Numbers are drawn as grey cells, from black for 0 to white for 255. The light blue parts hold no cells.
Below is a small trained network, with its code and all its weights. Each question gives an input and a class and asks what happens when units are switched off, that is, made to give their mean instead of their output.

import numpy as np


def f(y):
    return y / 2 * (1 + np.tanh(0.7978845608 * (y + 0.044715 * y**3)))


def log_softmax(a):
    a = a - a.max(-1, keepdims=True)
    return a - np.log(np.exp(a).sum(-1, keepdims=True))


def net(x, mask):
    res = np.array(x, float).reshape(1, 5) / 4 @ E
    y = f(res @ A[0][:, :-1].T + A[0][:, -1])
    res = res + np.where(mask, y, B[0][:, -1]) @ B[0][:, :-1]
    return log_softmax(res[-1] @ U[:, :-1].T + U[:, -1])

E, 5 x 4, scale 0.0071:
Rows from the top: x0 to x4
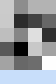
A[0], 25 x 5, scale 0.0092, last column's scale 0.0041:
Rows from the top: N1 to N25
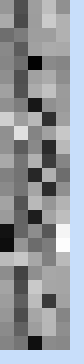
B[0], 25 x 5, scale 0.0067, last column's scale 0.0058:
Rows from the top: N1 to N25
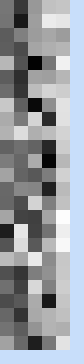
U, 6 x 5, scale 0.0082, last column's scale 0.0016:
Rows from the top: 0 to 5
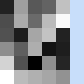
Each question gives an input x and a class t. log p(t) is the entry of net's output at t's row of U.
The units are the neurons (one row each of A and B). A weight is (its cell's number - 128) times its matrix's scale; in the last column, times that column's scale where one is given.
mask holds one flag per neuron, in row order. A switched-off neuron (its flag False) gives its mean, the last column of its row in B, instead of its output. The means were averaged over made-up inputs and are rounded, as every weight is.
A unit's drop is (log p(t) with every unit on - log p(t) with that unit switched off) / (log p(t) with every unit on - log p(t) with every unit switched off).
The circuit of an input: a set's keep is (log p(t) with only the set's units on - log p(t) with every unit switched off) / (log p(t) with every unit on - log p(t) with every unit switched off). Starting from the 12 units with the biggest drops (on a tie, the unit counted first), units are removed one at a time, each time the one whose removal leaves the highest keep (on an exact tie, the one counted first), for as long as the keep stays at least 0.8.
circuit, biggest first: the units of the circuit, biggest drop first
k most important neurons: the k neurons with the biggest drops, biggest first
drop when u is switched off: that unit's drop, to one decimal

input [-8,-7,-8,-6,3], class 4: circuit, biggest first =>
N5, N8
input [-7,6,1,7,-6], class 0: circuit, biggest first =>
N17
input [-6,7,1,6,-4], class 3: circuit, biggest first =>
N22, N11
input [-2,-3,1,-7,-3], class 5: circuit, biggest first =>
N10, N19, N20
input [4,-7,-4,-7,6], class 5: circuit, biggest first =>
N10, N19
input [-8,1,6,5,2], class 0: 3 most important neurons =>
N17, N19, N9
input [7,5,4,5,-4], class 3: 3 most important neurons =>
N12, N9, N22
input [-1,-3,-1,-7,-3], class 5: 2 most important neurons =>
N10, N19
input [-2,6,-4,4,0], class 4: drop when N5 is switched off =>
0.2
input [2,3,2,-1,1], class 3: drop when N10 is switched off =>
0.1
